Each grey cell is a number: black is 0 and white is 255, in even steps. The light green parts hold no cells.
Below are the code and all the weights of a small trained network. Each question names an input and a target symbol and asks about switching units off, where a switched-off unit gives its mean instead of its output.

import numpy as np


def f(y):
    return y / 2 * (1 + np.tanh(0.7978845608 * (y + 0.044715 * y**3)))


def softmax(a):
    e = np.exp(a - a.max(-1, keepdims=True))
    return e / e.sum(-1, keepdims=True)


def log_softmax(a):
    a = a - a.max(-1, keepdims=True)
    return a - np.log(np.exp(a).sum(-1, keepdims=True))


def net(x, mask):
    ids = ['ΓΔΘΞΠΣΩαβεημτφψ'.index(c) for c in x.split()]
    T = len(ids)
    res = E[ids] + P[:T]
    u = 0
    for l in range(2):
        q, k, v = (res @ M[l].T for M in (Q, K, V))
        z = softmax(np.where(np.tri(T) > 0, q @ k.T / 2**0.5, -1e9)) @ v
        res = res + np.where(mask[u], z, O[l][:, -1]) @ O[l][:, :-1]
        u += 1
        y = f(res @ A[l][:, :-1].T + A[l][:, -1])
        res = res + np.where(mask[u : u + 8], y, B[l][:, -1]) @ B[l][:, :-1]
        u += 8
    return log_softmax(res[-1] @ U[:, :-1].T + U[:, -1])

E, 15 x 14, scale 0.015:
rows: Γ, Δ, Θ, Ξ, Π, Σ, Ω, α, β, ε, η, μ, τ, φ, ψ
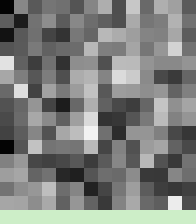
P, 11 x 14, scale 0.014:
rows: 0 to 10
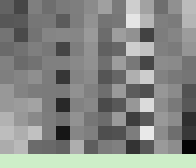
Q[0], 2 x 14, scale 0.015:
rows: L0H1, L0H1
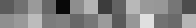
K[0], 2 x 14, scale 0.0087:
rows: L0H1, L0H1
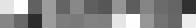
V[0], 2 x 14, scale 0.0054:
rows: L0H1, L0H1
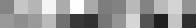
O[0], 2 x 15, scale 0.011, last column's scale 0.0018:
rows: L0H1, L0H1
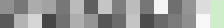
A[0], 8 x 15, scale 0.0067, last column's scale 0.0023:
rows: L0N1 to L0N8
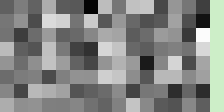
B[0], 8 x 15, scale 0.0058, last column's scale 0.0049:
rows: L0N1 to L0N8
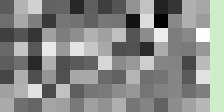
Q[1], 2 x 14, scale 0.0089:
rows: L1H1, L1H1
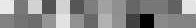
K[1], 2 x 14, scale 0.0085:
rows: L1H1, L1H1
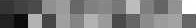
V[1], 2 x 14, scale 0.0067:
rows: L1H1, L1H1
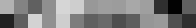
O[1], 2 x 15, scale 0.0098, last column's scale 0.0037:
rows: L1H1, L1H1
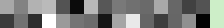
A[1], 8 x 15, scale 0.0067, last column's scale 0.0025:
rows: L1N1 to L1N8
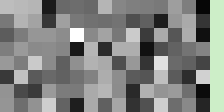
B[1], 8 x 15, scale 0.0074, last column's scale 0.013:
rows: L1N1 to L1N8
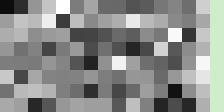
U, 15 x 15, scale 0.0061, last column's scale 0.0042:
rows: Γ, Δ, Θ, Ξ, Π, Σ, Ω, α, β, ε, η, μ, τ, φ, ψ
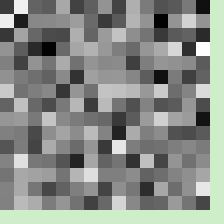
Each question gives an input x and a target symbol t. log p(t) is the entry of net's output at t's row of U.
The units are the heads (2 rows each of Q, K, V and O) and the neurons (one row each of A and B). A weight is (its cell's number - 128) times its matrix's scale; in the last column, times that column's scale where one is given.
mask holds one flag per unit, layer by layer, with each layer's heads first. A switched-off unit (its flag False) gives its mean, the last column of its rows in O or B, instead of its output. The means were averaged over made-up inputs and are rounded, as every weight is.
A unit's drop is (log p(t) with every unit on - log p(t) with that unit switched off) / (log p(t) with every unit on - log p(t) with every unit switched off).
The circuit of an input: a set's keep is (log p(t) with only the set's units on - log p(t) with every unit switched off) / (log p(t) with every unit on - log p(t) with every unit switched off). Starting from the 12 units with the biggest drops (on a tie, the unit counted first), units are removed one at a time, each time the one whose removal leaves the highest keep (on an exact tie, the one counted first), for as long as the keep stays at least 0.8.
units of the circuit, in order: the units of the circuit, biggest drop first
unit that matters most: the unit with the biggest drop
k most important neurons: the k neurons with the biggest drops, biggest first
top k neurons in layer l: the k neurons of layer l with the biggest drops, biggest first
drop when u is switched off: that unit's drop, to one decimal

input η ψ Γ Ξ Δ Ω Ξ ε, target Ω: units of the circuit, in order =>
L0H1, L1N1
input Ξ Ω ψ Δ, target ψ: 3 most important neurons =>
L1N3, L1N5, L1N6
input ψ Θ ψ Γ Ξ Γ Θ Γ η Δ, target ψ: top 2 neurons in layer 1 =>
L1N5, L1N3
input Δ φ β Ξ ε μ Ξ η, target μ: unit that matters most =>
L0H1
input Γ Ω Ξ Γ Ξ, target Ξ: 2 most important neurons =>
L0N1, L1N5
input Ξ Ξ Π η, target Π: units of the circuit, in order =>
L1H1, L1N1
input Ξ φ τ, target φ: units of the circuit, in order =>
L1N4, L0H1
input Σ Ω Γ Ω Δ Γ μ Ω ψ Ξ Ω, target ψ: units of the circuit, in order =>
L0H1, L1N3, L1N5
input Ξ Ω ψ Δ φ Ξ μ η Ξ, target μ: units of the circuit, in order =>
L0H1, L0N2
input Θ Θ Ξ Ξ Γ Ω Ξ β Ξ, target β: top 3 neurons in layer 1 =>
L1N7, L1N3, L1N5
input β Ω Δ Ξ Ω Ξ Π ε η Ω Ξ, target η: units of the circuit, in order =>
L1H1, L0N7
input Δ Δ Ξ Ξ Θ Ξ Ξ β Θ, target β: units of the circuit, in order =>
L0H1, L0N4, L1N7, L0N3
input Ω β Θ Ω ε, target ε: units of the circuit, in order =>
L1H1, L0H1, L1N8
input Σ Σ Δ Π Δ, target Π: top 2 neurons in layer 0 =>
L0N5, L0N4
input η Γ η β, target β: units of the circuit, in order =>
L1H1, L0H1, L1N5, L1N8
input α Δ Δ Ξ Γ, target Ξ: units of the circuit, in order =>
L1H1, L1N5, L1N7, L1N3
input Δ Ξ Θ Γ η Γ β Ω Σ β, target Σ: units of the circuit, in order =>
L1H1, L1N8, L1N5
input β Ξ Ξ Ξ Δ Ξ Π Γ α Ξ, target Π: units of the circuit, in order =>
L1N1, L1H1
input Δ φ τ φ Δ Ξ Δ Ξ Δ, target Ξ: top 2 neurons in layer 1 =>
L1N5, L1N7
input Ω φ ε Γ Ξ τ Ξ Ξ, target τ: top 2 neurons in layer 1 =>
L1N2, L1N1
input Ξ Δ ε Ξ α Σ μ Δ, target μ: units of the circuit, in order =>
L0H1, L1H1
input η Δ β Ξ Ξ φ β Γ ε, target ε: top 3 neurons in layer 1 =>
L1N5, L1N8, L1N3
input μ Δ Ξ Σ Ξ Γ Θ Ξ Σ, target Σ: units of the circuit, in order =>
L1H1, L1N8
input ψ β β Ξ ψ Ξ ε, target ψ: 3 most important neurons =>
L1N3, L1N5, L0N3
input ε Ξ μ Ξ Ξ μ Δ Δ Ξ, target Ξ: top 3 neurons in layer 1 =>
L1N5, L1N2, L1N1
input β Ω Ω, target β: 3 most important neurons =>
L0N4, L1N3, L1N5
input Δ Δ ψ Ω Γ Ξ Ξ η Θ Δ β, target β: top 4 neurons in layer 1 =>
L1N5, L1N3, L1N7, L1N8
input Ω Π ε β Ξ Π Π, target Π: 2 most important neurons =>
L1N1, L1N2
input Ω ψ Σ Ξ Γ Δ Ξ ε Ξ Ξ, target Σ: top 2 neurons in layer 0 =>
L0N3, L0N8
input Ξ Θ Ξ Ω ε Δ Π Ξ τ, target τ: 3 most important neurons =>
L1N2, L1N1, L1N5
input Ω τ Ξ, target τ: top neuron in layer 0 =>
L0N2
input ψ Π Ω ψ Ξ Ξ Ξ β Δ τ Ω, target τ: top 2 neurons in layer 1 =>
L1N2, L1N5
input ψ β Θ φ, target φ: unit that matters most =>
L1N4
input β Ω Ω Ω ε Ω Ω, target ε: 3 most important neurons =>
L1N8, L0N4, L1N5
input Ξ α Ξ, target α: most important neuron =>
L1N7
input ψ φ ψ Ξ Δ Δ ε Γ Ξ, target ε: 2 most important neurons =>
L1N8, L1N5
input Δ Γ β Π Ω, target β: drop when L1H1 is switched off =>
0.3
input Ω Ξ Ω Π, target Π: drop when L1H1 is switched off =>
0.9
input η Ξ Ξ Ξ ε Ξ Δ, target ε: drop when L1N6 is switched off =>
0.0
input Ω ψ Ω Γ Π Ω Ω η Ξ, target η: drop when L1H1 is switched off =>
1.6
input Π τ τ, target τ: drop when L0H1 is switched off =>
0.7
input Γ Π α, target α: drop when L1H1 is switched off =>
0.5
